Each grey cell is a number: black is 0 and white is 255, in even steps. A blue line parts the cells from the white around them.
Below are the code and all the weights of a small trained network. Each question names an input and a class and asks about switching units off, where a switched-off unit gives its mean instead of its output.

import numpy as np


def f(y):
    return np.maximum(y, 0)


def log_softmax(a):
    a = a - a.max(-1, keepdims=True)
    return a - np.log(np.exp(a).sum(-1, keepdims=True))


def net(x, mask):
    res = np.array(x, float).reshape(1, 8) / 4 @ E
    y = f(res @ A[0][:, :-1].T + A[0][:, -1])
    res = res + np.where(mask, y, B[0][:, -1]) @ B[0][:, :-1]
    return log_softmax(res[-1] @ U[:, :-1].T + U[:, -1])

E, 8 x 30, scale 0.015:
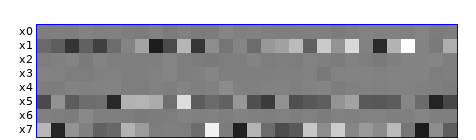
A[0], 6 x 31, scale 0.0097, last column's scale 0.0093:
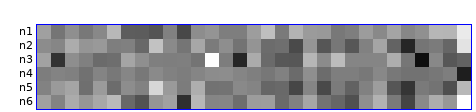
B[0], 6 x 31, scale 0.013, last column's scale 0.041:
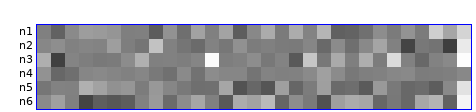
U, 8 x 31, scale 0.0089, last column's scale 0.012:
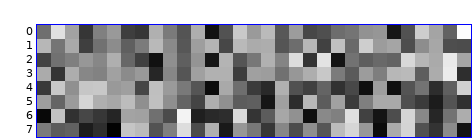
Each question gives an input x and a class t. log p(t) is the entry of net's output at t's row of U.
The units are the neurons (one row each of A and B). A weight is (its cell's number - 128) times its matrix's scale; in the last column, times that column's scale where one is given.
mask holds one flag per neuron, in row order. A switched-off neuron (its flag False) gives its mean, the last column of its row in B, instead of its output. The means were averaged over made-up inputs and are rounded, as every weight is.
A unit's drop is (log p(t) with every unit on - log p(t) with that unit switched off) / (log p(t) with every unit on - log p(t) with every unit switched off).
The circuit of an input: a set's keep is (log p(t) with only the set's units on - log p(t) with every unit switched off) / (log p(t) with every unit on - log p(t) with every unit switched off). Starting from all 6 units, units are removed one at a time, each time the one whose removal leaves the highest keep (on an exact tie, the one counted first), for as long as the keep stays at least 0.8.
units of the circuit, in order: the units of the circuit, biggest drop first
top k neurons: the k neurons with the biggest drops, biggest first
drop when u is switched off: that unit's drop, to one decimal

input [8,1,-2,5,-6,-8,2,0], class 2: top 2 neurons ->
n1, n3
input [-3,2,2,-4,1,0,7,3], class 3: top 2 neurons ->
n6, n2
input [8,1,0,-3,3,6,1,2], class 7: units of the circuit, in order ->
n2
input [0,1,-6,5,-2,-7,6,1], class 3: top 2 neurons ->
n1, n2
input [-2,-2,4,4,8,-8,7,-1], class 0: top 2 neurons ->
n3, n6
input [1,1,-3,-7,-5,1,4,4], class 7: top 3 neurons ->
n1, n5, n2
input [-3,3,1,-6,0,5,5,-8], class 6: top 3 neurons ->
n3, n1, n5
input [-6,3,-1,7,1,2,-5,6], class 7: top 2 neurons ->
n1, n5
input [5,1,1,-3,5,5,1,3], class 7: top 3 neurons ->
n2, n5, n1
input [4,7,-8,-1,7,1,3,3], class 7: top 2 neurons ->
n1, n5
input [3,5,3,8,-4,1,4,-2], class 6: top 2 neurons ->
n3, n1
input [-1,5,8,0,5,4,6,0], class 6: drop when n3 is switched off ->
0.9
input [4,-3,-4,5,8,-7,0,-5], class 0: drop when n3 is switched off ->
0.7
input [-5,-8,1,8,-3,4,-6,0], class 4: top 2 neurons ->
n3, n5
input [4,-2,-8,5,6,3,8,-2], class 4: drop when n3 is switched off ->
0.8
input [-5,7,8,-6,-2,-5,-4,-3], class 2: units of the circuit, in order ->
n3
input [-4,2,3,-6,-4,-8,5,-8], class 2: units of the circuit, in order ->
n1, n3
